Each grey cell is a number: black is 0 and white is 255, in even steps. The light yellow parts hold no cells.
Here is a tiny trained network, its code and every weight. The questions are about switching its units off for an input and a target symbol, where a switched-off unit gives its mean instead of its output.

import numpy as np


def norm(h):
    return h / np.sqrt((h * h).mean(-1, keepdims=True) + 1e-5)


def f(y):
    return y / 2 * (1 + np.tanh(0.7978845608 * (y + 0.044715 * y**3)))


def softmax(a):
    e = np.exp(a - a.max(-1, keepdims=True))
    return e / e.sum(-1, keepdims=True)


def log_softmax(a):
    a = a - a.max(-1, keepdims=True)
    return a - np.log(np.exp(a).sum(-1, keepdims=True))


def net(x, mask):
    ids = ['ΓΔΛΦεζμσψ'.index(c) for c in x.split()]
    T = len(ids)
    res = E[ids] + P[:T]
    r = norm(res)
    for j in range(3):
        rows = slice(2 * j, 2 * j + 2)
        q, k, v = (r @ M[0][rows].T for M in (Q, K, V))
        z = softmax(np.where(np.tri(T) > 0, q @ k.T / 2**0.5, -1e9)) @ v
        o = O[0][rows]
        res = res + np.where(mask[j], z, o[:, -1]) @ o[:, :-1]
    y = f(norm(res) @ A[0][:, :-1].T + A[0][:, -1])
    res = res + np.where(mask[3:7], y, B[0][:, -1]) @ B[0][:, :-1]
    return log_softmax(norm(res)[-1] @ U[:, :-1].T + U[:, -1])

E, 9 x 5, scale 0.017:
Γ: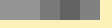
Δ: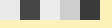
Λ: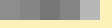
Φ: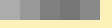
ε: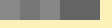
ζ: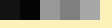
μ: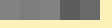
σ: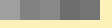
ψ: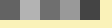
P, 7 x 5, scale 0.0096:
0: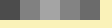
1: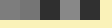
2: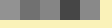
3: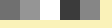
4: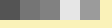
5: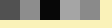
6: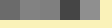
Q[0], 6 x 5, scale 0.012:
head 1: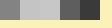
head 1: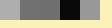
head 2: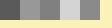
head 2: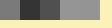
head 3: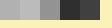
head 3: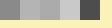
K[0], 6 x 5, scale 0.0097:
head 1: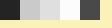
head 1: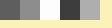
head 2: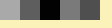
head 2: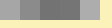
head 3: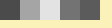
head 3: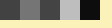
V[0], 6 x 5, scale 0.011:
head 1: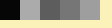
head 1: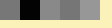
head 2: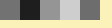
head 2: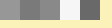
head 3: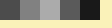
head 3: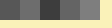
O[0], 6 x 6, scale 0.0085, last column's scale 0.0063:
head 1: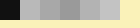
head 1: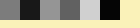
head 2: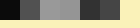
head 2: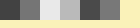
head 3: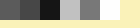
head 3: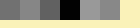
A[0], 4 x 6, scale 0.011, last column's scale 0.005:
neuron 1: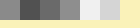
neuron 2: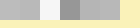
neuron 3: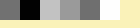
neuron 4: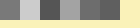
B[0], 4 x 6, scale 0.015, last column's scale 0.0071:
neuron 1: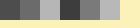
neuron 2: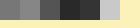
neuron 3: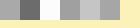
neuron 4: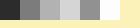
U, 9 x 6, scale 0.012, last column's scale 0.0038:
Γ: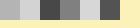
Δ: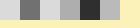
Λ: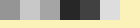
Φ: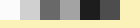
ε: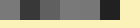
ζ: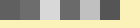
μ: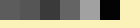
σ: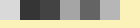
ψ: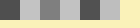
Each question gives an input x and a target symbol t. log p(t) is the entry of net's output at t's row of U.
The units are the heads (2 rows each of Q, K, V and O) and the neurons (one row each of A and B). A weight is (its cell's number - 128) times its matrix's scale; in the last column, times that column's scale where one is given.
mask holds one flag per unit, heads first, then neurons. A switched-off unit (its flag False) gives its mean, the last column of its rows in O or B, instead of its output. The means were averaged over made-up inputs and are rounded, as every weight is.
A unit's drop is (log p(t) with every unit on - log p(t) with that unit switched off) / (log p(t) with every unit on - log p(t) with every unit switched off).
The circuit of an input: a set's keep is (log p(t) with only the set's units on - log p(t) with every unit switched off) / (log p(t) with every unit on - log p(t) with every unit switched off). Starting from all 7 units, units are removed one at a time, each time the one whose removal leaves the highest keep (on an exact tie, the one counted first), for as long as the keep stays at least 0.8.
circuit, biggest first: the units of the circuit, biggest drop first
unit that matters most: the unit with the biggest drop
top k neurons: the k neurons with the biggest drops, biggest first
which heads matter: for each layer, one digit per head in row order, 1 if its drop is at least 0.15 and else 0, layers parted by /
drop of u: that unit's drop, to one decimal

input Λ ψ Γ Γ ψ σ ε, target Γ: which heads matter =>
110
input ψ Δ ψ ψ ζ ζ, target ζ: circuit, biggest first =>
(neuron 3; head 1)
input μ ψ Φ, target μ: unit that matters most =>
head 3
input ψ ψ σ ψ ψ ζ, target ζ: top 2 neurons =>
(neuron 3; neuron 1)
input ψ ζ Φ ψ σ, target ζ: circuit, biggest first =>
(head 1; neuron 1)
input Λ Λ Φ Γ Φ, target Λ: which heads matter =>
001
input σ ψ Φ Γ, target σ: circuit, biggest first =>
(head 1; head 3; head 2)
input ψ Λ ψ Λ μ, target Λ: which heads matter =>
001
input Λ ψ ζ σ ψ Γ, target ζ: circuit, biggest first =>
(head 1; neuron 1)
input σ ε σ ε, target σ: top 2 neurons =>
(neuron 4; neuron 2)
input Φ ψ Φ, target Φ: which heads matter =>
100
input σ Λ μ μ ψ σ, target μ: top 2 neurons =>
(neuron 1; neuron 2)
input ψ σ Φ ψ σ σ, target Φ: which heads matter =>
101
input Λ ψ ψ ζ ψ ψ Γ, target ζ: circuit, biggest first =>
(head 1)
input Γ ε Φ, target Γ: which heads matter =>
010
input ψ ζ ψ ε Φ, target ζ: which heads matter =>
100
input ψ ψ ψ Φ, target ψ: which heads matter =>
001
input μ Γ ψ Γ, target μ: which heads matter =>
011
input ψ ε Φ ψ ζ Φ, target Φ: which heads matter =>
101
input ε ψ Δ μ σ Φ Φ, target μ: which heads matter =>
101
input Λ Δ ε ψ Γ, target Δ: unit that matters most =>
head 1
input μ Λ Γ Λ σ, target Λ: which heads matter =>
001
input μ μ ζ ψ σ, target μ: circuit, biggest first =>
(head 3; head 1)
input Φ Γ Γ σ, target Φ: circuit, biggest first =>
(head 1; head 2)
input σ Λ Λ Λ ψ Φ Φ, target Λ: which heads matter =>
101
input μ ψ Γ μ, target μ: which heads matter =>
011
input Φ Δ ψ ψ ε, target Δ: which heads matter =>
100
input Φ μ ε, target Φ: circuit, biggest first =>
(head 1)
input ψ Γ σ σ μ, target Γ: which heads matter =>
111
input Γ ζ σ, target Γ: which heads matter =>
010
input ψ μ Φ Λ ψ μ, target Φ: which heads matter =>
101
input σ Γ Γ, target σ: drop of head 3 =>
0.1
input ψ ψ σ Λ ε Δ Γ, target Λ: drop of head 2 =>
0.1
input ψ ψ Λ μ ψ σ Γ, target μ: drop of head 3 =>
0.4
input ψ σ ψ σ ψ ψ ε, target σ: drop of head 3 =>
0.2
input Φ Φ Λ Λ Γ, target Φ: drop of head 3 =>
0.2
